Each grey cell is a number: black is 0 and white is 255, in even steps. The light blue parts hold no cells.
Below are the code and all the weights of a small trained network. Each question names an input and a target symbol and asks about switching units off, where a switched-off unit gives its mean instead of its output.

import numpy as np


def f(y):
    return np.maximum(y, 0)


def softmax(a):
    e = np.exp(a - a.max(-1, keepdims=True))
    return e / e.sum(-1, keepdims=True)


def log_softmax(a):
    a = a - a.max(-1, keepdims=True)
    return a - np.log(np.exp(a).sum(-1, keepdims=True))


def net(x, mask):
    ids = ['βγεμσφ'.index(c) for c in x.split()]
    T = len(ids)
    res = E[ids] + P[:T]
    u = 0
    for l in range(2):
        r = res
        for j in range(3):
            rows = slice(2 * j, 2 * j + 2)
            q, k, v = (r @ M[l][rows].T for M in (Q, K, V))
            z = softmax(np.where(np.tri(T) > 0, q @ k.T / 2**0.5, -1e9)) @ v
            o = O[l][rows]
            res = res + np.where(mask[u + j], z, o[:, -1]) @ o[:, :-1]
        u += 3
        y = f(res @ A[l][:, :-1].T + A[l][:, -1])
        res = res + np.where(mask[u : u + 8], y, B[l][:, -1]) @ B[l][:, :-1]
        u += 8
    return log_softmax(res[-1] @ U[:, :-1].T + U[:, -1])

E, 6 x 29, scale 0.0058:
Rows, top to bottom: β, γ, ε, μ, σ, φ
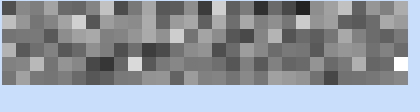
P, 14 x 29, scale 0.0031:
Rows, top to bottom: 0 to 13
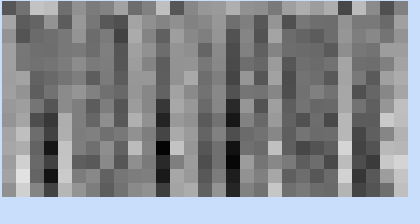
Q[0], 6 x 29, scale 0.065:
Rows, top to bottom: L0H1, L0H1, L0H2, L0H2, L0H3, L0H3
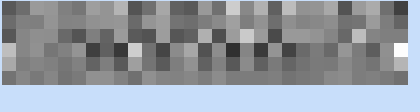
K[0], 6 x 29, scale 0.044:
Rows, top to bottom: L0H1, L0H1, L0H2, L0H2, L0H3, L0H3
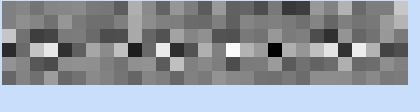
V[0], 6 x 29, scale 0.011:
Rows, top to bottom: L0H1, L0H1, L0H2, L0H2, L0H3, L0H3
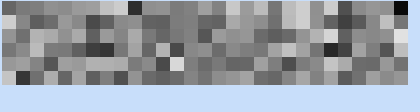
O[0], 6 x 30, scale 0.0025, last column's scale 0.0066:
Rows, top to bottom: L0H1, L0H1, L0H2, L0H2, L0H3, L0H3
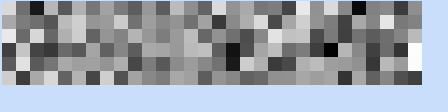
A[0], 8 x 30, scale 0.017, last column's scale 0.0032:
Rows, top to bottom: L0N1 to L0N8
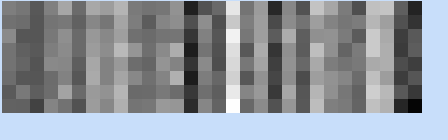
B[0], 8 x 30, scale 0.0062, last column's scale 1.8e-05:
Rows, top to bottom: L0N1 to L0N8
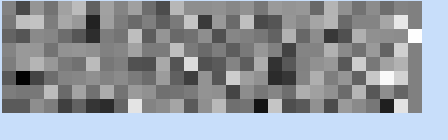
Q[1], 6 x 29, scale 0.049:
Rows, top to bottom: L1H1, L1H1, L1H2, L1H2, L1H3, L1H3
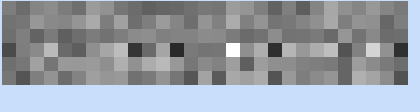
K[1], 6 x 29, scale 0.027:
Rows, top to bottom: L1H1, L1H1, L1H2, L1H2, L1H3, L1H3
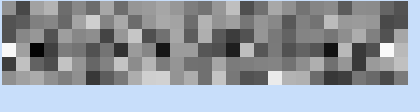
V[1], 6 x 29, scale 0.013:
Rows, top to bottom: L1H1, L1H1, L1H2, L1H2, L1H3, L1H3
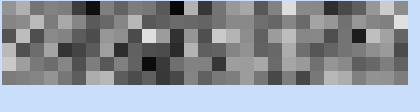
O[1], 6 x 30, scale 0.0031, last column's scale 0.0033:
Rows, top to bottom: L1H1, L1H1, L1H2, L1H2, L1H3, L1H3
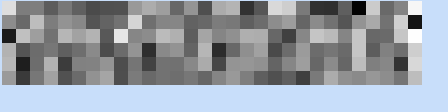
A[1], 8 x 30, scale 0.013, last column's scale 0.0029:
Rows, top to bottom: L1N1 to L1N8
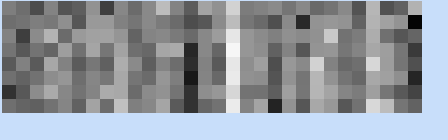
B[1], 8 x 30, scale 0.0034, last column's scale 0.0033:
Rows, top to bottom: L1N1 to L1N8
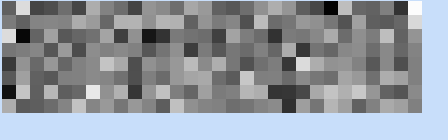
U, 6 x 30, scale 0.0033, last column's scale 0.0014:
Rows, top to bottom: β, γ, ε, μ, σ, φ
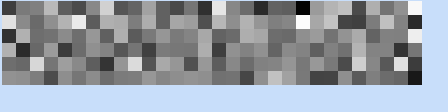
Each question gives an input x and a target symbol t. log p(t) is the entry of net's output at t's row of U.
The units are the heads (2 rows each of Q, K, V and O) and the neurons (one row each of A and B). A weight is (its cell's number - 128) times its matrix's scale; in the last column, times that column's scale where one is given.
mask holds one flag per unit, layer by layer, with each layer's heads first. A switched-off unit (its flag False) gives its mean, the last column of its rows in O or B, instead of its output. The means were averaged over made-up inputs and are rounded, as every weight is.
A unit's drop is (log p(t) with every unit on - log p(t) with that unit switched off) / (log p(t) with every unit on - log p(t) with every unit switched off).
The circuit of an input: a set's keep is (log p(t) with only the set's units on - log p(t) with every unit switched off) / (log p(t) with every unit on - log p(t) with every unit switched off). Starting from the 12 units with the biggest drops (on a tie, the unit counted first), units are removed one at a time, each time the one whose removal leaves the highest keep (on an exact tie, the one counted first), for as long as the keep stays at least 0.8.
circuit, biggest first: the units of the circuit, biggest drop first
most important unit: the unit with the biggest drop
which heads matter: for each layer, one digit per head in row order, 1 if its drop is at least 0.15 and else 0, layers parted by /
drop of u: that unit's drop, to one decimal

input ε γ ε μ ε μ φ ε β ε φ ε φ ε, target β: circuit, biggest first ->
(L1H2 L0H2)
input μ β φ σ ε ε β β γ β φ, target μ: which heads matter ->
010 / 011
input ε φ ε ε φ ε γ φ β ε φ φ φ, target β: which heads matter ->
000 / 011
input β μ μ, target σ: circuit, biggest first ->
(L0H1 L0H2 L1H1)
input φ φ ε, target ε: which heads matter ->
001 / 100
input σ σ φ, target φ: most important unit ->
L1H2
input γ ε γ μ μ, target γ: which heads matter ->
110 / 010
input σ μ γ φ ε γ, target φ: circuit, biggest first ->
(L0H2 L1H2 L0H1)
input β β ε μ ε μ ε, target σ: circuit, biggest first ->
(L0H2 L0H1 L1H1)
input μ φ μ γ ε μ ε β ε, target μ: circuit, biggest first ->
(L1H2 L1H3 L0H3)
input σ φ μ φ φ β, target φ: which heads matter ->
110 / 011
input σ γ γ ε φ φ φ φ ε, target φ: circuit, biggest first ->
(L1H2 L0H2 L1H3)
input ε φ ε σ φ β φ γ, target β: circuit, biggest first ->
(L1H2 L1H3)
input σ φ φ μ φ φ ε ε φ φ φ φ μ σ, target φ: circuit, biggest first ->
(L0H2 L1H2 L1H1)
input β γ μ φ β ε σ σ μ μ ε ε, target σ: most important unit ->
L1H1
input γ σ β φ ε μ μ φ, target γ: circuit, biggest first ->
(L0H1 L0H2)
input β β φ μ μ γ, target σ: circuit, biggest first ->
(L0H1 L1H1 L0H2)
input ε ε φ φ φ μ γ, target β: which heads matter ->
100 / 010
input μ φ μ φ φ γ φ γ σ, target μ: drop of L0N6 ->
0.0
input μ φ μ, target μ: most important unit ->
L1H2
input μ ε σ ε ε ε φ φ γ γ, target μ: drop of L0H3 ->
0.1
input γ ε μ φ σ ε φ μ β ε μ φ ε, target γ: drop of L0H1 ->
0.6
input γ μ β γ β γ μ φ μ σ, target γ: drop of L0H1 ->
0.6
